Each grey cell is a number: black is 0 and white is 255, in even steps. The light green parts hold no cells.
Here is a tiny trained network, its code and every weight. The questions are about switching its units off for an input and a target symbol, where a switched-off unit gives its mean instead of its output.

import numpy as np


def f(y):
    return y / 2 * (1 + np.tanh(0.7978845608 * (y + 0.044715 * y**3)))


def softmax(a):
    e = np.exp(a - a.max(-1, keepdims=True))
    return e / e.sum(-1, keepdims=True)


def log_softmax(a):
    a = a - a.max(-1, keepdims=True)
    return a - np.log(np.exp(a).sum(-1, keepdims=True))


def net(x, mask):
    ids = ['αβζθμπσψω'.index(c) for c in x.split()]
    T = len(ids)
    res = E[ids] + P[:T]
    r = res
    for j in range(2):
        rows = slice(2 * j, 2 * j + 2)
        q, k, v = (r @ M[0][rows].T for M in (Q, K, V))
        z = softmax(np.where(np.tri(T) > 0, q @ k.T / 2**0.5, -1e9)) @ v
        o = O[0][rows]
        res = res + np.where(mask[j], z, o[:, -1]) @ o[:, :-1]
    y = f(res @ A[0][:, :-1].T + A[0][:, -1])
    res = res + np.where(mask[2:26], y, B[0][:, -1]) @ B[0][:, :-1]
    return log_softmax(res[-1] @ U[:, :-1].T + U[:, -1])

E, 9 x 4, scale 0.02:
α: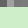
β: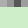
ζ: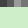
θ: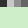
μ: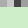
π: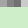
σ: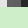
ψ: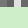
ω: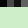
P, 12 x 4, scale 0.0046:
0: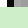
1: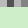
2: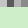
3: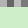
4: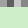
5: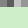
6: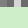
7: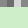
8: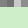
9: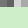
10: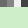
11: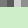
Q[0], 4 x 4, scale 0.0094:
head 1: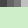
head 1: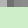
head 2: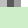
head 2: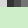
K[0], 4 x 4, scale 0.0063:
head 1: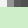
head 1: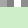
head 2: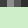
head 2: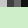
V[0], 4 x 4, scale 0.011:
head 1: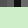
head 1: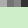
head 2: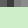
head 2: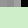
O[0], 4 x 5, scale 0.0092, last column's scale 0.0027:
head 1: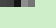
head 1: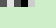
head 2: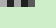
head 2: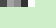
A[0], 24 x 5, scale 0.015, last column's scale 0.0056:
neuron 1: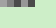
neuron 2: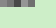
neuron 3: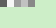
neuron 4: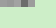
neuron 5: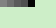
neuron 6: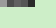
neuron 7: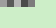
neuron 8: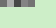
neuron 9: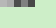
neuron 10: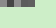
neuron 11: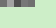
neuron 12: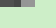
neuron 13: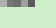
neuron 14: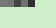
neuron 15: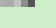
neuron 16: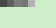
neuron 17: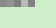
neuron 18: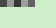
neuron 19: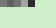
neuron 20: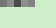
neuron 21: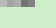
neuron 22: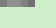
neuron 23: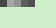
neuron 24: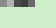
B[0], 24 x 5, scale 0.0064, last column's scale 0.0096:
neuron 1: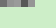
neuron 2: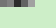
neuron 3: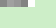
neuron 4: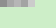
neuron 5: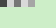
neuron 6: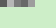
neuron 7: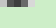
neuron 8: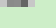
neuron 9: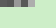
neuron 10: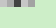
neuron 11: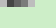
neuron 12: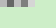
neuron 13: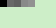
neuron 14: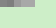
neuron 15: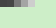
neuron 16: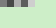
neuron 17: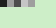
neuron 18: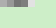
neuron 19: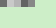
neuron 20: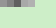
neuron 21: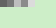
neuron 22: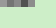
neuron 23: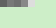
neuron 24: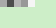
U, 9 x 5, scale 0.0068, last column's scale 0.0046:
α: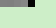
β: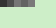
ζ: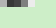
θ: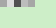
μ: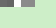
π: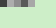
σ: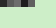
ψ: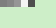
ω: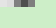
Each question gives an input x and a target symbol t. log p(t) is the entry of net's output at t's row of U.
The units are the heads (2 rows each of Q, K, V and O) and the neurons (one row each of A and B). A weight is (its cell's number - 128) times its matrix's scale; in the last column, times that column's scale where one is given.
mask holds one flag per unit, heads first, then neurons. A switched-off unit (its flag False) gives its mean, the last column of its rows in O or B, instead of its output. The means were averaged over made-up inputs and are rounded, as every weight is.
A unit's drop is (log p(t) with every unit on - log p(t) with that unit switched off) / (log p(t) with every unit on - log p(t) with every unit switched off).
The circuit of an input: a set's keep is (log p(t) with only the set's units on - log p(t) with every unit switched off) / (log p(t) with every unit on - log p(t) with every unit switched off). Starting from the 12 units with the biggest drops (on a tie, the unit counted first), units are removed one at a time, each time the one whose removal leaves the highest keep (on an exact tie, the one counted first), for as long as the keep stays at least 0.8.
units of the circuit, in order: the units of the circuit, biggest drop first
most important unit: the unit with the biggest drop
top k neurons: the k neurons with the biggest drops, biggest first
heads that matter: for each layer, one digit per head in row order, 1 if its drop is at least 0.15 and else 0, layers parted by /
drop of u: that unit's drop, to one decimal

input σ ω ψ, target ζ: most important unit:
neuron 7
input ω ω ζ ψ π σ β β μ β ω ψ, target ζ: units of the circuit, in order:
[neuron 7; head 2; neuron 10]
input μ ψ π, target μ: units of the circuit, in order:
[head 1; neuron 21]
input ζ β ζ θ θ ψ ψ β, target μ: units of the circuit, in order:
[head 1; neuron 21; neuron 10; neuron 7]
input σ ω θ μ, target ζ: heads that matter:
10
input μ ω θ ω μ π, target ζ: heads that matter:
01
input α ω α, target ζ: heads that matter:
10
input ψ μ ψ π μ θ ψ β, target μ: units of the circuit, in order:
[head 1; neuron 21; neuron 15]
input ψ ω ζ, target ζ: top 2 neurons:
[neuron 10; neuron 7]
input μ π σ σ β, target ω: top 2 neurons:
[neuron 8; neuron 15]
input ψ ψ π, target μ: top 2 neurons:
[neuron 21; neuron 15]
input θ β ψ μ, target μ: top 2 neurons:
[neuron 9; neuron 21]
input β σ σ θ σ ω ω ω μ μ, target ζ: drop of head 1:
0.7
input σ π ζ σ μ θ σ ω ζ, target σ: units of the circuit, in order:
[head 1]
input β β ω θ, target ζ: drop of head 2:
0.0
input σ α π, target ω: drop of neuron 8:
0.1
